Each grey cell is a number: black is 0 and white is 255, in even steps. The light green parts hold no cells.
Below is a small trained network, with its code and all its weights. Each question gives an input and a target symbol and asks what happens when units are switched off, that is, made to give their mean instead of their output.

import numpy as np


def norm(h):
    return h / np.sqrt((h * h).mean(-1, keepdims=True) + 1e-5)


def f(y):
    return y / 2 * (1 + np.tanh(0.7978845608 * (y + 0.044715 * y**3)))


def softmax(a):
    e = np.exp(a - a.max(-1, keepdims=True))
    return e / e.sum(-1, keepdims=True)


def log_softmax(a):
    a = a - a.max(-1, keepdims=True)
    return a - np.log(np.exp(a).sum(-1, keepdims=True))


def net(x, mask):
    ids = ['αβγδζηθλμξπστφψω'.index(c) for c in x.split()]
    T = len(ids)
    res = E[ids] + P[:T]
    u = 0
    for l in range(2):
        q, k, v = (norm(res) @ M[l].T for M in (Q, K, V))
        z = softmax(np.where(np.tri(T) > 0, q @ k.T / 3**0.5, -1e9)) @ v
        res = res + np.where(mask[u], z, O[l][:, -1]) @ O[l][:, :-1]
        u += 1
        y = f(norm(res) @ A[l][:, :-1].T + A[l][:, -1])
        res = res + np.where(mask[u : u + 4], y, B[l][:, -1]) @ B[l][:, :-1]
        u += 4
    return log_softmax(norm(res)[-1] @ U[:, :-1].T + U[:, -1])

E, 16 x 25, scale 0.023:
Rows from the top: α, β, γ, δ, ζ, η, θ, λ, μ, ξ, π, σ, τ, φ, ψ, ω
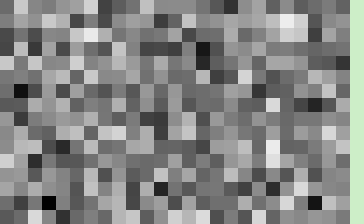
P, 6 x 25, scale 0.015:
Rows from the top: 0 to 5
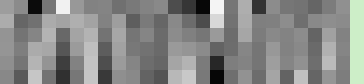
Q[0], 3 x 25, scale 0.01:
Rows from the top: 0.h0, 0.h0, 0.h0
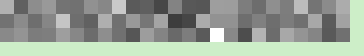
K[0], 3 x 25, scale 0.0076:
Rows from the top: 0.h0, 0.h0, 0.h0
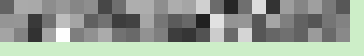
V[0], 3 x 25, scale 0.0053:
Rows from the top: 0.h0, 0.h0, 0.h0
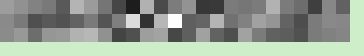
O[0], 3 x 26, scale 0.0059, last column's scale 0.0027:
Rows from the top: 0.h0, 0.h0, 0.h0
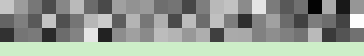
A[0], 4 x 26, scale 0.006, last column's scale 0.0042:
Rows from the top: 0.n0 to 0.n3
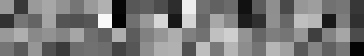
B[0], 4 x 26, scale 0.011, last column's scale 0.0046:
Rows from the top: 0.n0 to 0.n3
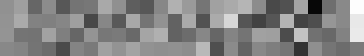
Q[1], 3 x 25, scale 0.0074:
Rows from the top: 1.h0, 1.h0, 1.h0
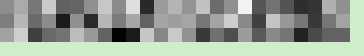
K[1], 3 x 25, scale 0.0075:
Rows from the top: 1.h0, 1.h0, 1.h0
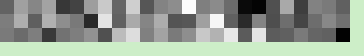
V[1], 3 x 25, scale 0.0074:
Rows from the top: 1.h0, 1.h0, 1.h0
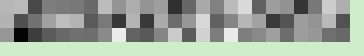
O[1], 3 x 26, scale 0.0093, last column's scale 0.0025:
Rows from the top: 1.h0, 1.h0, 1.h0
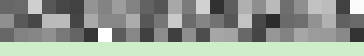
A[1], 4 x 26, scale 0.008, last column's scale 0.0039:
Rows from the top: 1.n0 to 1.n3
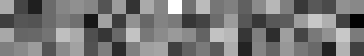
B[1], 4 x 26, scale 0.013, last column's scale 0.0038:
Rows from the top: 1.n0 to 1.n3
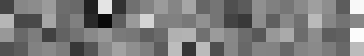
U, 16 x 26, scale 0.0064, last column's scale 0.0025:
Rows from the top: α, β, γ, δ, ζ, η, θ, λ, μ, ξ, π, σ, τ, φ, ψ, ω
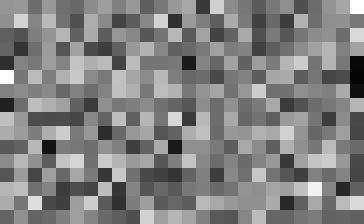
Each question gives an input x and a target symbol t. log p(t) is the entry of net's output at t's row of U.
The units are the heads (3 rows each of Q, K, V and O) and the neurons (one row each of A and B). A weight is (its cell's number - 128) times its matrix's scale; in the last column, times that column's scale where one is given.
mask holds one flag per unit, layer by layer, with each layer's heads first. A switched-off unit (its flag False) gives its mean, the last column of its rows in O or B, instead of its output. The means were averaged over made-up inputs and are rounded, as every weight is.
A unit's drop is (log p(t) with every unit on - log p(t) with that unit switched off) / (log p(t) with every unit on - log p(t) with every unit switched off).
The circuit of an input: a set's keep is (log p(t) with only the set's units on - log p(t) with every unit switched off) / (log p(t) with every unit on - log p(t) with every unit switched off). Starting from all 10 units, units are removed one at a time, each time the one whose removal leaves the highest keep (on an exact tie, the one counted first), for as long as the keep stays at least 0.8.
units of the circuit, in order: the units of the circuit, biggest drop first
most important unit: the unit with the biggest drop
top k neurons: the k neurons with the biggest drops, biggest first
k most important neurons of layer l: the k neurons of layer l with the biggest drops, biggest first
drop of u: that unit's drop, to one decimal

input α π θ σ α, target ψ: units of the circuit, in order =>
0.h0; 1.h0; 0.n0
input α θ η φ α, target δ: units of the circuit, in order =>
0.h0; 1.h0; 1.n1
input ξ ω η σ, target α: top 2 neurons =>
0.n0; 0.n2
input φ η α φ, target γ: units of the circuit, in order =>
0.h0; 1.h0
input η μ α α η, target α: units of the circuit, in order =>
1.h0; 0.h0; 1.n2
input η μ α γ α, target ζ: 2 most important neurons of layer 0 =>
0.n0; 0.n1
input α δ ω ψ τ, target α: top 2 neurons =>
0.n1; 1.n2
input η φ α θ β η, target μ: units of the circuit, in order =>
0.h0; 1.h0; 1.n3; 1.n2
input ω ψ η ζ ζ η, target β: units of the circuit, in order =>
0.h0
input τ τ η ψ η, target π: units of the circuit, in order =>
0.h0; 1.h0
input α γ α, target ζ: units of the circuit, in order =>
0.h0; 1.h0; 1.n3; 0.n0
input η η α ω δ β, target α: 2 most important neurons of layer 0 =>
0.n0; 0.n2
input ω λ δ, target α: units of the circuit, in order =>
0.h0; 0.n1
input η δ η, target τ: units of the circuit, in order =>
0.h0; 1.h0; 1.n3; 0.n0
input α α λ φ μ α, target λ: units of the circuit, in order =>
0.h0; 1.h0; 1.n3; 0.n3
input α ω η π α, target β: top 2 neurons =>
0.n0; 1.n2
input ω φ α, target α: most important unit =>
0.n1
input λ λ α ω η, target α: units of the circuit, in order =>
0.h0; 0.n0; 1.h0
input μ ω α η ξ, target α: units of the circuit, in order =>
0.h0; 0.n0
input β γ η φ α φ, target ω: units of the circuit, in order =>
1.h0; 1.n0; 0.h0
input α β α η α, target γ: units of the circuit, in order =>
0.h0; 1.h0
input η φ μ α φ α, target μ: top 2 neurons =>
1.n3; 1.n2
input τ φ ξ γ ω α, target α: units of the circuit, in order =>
1.h0
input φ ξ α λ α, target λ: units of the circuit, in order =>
0.h0; 1.h0; 1.n3
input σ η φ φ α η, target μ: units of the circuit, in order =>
0.h0; 1.h0; 1.n3
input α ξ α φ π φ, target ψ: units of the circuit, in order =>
1.h0; 0.h0; 0.n0
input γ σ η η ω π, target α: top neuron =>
0.n2
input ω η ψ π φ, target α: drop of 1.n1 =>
0.0
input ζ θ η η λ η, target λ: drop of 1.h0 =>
1.1
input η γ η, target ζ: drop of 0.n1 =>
0.1
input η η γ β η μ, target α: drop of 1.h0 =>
1.3
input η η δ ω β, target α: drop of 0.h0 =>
1.6
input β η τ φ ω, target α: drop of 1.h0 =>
0.7
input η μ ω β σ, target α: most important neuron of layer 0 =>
0.n2
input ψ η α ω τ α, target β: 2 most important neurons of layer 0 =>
0.n0; 0.n1
